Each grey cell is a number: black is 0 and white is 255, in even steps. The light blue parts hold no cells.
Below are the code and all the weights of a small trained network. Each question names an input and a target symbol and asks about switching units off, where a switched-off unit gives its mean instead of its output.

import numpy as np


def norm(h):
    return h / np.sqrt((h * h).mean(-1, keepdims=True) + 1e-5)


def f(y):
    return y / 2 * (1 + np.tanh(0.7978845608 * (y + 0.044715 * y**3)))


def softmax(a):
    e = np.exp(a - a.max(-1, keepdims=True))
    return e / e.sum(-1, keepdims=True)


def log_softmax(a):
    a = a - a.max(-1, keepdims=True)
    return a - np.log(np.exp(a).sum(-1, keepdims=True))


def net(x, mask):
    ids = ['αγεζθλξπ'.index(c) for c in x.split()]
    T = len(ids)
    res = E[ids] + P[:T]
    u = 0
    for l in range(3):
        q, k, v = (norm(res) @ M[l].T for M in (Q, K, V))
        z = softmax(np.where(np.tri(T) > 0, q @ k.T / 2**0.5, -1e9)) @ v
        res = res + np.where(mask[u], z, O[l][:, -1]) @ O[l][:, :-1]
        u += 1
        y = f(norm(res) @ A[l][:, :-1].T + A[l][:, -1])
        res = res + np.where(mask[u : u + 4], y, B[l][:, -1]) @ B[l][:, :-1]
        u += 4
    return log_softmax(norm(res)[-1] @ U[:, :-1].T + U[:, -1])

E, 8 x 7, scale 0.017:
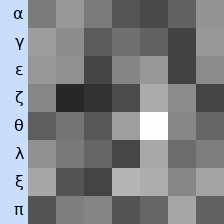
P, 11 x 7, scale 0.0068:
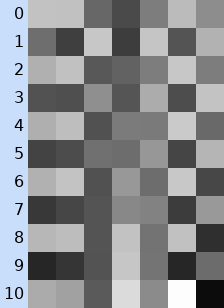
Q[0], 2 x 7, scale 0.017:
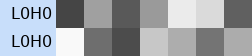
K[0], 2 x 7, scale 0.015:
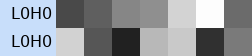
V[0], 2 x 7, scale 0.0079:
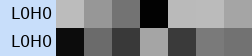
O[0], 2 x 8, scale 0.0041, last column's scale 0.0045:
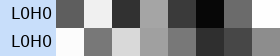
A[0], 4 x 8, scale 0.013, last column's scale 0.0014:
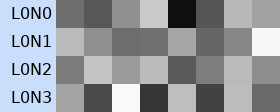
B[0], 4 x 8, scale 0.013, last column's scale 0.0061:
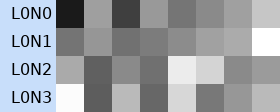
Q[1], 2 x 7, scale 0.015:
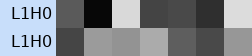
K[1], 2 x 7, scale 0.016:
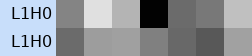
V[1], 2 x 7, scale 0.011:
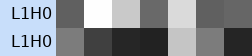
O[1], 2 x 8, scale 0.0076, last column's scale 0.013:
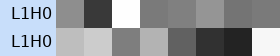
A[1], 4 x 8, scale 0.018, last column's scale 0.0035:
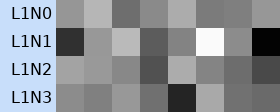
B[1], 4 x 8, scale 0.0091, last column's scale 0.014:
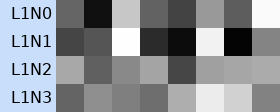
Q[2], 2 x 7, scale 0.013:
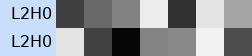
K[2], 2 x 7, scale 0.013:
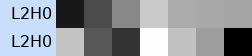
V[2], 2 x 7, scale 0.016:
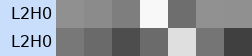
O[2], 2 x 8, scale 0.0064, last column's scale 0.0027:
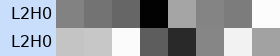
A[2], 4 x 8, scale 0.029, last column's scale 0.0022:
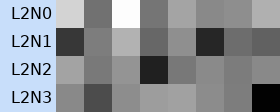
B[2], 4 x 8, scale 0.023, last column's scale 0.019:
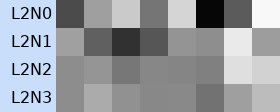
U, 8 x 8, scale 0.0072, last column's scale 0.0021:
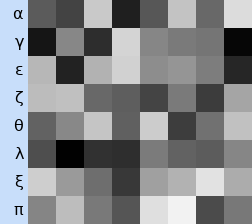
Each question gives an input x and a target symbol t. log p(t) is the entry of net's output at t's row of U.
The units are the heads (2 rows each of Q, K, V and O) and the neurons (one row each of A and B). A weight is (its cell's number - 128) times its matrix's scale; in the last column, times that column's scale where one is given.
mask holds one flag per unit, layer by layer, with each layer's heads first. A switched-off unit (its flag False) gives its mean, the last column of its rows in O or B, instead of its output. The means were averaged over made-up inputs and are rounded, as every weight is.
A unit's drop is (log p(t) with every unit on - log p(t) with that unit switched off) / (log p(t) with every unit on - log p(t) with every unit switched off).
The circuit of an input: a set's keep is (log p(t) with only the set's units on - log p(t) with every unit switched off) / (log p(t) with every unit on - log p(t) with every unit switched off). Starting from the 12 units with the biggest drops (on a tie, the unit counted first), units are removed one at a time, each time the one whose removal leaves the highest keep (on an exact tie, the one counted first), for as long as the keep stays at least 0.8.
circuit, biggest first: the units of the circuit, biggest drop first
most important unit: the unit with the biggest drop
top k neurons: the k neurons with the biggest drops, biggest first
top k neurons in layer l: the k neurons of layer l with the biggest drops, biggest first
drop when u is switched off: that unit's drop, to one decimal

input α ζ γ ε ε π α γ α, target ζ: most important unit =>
L2N0
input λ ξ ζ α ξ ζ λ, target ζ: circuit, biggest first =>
(L1H0; L0N1; L2N0; L2N2)
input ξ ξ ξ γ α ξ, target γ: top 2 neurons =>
(L2N0; L0N3)
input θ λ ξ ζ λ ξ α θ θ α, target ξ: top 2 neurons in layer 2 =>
(L2N1; L2N0)
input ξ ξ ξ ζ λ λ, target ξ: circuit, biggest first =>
(L0H0; L2N0)
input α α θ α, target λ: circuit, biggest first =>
(L2H0; L2N2; L2N0)
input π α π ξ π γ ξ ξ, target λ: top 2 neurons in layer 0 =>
(L0N3; L0N0)
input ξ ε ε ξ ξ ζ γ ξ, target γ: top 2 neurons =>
(L0N3; L2N0)
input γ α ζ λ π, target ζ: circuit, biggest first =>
(L1H0; L2N0; L2N2)
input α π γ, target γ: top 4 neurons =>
(L0N3; L2N0; L2N2; L2N1)
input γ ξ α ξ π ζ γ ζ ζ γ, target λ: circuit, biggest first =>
(L2N2; L2N3; L2N0)
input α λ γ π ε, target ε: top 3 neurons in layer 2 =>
(L2N0; L2N2; L2N1)
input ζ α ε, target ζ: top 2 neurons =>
(L2N0; L0N3)
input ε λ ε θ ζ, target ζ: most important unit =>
L1H0
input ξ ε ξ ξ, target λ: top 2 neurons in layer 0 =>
(L0N3; L0N2)
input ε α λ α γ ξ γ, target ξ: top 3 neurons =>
(L1N0; L2N0; L0N2)
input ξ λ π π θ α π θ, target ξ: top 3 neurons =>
(L2N1; L2N0; L1N2)
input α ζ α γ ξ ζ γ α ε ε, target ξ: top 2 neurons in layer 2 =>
(L2N0; L2N1)
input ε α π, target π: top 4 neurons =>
(L2N0; L1N3; L2N2; L0N0)
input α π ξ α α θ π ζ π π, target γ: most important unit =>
L0N0
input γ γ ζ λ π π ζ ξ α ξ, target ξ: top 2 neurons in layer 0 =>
(L0N0; L0N3)
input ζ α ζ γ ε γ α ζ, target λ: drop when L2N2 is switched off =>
0.4
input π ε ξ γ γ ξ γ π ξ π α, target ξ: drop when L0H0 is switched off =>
0.0
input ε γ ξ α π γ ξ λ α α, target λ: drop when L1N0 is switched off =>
-0.2
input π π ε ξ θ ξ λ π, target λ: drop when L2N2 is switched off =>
0.3
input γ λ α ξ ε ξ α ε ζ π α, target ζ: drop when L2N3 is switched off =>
0.0
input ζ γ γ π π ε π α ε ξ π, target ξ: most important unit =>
L2H0
